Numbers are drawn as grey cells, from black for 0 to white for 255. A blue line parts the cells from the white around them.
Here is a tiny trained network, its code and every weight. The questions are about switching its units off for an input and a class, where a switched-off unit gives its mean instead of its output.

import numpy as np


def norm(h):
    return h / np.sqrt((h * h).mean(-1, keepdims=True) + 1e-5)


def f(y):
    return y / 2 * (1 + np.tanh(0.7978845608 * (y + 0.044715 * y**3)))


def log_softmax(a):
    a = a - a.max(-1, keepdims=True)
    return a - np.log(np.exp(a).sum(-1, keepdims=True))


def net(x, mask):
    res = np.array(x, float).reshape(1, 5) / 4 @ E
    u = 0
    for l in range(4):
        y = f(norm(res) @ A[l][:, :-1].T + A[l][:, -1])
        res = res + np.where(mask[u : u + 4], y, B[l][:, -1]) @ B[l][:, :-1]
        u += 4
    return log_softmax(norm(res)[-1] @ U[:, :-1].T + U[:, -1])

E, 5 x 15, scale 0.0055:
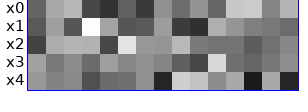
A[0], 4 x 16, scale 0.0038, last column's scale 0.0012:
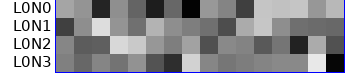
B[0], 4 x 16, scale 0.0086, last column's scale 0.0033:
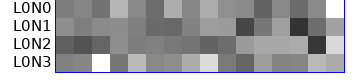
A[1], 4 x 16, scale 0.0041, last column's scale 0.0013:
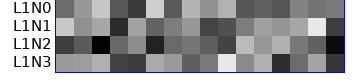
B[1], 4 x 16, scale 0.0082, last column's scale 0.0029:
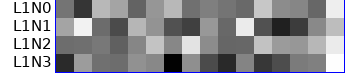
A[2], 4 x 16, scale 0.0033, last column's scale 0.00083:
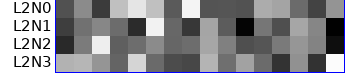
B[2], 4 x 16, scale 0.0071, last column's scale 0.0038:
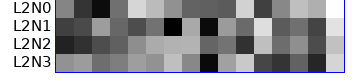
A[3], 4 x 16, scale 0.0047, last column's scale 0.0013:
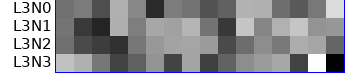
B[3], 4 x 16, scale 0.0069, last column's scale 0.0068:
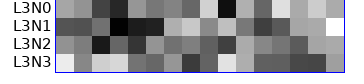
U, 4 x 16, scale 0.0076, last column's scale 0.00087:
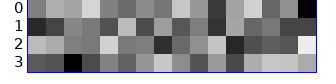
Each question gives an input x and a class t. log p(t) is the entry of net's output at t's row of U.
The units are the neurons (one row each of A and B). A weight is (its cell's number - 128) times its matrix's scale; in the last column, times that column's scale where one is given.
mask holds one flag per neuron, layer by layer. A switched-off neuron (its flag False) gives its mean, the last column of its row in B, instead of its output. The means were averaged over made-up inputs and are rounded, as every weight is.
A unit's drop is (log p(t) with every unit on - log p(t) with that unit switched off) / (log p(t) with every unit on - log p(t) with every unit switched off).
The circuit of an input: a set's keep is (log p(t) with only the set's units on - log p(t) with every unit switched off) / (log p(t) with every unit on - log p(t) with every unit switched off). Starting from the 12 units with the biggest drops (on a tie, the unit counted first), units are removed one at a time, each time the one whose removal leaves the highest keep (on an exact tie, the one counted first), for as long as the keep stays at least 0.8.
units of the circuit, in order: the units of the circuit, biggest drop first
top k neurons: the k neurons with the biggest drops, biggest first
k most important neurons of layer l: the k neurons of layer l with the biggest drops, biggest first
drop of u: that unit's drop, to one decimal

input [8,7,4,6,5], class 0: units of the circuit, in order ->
L0N1; L3N1; L2N1; L1N3
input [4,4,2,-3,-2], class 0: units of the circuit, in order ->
L0N3; L1N3; L0N1; L3N1
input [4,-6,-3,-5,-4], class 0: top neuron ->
L2N0
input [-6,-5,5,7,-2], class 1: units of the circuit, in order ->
L2N0; L3N0
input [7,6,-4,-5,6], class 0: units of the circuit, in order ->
L2N0; L3N1; L0N0
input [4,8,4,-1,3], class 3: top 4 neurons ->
L2N0; L0N3; L3N0; L1N1
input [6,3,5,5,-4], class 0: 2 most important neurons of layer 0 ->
L0N1; L0N3
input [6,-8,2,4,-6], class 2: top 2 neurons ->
L1N1; L3N3
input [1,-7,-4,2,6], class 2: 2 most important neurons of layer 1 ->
L1N2; L1N0
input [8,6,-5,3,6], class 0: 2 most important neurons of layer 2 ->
L2N0; L2N2
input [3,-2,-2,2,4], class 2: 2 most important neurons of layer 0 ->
L0N2; L0N1
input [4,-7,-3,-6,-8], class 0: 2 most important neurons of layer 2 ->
L2N0; L2N3
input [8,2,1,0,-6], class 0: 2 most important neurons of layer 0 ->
L0N3; L0N1
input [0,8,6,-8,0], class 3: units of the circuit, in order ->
L2N0
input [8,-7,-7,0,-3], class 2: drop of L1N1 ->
0.4
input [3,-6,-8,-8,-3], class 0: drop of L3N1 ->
0.1
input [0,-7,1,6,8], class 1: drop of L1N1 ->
0.2
